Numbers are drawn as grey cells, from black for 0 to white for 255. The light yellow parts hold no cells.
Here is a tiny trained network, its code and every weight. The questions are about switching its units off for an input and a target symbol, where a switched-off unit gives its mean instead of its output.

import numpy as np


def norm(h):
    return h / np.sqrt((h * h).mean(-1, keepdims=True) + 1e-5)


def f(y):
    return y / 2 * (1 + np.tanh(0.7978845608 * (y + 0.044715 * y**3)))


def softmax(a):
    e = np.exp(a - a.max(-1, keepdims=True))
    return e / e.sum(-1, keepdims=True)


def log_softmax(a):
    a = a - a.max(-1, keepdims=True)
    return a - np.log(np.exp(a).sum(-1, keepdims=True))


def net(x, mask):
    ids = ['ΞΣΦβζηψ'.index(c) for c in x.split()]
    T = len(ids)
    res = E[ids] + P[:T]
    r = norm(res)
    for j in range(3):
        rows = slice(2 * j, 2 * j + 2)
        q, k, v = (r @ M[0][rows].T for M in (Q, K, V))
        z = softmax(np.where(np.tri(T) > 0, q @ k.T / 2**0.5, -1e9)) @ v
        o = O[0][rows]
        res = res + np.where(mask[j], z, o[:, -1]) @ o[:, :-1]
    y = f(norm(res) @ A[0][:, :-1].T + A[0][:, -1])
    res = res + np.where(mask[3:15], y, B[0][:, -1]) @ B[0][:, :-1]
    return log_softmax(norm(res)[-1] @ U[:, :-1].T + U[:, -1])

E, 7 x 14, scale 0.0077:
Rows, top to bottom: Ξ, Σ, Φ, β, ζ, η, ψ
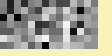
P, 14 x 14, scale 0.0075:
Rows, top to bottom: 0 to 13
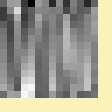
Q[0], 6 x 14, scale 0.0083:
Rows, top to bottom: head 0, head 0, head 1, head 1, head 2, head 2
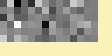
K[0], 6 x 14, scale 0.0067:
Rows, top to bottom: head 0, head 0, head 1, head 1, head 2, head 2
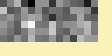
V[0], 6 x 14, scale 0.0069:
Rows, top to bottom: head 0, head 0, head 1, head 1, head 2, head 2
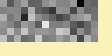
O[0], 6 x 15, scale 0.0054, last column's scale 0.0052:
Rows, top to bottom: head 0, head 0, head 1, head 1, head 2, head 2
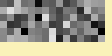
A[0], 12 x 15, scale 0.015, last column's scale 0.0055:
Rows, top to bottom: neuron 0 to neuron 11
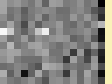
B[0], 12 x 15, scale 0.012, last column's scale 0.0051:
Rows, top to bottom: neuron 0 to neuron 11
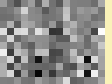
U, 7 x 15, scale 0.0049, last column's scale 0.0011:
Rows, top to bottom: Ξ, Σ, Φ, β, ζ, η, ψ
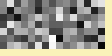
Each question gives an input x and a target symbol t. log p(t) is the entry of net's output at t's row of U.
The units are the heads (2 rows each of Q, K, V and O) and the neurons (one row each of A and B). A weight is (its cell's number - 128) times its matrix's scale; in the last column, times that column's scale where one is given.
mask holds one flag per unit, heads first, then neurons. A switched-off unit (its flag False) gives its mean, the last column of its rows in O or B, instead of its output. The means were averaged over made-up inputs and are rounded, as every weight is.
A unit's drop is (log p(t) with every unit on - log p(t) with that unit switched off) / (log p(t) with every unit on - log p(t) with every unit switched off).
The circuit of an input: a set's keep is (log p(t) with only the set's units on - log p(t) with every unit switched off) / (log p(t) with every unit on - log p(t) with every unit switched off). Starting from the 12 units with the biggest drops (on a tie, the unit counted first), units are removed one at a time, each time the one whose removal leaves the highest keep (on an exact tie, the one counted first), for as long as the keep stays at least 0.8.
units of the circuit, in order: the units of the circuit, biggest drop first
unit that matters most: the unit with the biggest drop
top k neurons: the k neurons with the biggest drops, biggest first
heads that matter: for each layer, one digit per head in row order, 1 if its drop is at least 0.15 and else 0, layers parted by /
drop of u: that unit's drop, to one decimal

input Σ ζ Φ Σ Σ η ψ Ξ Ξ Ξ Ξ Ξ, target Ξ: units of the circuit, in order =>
(head 1; neuron 8)
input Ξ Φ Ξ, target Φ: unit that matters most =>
head 2
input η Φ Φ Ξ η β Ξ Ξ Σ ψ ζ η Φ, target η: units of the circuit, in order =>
(head 2; neuron 4; head 1)
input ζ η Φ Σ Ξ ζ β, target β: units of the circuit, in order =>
(neuron 4; head 0)
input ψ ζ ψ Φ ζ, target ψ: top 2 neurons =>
(neuron 4; neuron 0)
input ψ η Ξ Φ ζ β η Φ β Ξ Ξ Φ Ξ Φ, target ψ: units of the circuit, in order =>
(head 1; neuron 4)
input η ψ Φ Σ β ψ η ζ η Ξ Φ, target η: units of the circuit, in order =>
(head 2; neuron 4)
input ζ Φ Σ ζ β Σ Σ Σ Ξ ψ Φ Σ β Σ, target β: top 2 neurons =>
(neuron 4; neuron 7)
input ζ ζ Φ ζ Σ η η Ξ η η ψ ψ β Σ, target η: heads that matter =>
011
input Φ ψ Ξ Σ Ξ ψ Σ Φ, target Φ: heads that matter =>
000
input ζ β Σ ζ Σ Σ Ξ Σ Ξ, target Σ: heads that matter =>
101
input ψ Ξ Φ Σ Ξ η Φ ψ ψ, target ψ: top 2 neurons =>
(neuron 4; neuron 8)
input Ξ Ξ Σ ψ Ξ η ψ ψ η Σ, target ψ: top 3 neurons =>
(neuron 5; neuron 4; neuron 0)
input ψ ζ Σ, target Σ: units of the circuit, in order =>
(neuron 9)
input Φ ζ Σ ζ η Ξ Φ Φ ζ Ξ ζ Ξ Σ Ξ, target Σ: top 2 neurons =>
(neuron 4; neuron 5)
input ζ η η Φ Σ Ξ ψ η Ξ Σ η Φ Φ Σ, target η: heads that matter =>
111
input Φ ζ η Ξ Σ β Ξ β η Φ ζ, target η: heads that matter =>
111
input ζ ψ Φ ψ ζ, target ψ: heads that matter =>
011
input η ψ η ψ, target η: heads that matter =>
001
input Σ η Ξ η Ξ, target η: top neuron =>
(neuron 4)
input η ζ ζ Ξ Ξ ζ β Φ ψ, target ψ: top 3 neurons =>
(neuron 4; neuron 7; neuron 8)
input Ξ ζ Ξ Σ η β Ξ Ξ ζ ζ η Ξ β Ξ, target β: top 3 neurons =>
(neuron 4; neuron 7; neuron 9)
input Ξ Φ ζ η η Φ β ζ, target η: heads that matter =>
011
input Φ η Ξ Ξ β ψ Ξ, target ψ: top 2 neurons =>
(neuron 4; neuron 7)
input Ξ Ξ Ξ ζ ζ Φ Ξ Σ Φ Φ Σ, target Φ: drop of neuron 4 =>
0.4
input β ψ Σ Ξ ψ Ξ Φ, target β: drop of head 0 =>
0.8
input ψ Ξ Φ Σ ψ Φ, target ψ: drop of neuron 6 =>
0.0
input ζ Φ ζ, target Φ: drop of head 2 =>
1.0
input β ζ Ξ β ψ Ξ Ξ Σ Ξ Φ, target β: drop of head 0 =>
0.7
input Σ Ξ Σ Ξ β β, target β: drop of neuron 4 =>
0.2
